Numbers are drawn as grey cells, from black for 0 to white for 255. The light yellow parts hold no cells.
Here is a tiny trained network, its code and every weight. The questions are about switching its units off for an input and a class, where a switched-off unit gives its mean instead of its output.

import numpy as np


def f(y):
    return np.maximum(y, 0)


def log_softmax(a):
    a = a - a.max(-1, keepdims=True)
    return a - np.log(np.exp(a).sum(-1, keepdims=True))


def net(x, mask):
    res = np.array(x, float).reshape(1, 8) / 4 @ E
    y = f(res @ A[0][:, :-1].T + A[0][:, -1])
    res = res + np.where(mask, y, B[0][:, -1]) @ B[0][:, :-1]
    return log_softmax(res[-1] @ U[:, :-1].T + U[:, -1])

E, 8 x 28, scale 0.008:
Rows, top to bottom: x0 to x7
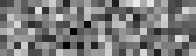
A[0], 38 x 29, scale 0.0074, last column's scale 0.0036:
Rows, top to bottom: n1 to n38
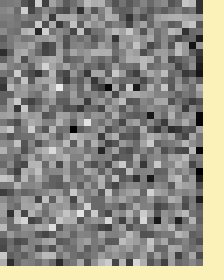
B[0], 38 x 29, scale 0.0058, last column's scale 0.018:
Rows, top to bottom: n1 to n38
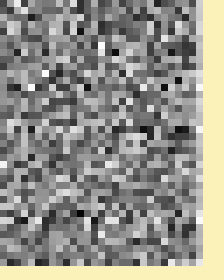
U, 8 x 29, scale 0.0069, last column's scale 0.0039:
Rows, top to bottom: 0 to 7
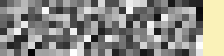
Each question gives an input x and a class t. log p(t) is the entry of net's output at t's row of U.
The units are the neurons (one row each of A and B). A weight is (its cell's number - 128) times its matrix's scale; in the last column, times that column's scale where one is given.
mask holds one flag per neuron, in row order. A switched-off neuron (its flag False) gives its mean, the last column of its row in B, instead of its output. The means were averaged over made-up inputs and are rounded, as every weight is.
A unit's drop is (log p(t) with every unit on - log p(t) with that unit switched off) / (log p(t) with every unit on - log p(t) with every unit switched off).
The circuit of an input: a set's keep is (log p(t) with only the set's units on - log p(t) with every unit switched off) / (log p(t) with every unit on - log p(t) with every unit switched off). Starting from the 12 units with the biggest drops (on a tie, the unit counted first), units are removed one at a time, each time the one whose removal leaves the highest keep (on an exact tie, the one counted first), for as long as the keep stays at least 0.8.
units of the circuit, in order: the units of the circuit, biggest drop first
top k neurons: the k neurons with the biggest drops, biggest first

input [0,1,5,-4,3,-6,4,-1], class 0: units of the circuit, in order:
n22
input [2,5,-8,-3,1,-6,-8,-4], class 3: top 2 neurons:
n31, n13
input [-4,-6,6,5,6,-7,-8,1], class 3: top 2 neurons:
n31, n21
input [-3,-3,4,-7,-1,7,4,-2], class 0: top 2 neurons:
n8, n34
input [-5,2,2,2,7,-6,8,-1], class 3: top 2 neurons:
n12, n2
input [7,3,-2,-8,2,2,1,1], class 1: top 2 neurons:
n18, n30
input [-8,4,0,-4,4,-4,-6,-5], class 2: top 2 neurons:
n26, n17
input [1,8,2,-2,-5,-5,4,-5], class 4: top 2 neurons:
n4, n1
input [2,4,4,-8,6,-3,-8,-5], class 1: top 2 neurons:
n18, n30
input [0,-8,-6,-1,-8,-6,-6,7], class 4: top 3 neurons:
n5, n29, n19
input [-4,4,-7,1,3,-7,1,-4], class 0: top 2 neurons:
n13, n22
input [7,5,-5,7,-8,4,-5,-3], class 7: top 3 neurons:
n28, n8, n26
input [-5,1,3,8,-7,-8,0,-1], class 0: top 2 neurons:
n20, n22
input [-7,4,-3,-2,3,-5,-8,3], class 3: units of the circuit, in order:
n31
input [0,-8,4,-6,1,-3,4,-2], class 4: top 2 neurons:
n5, n29
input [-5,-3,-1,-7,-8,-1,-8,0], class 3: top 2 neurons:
n31, n19
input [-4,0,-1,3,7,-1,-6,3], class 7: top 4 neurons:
n19, n12, n2, n16
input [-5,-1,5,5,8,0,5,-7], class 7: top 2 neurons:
n19, n32
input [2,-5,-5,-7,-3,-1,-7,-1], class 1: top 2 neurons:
n18, n23
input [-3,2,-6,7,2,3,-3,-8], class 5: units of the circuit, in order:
n24
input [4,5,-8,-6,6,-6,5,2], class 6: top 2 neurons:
n38, n11
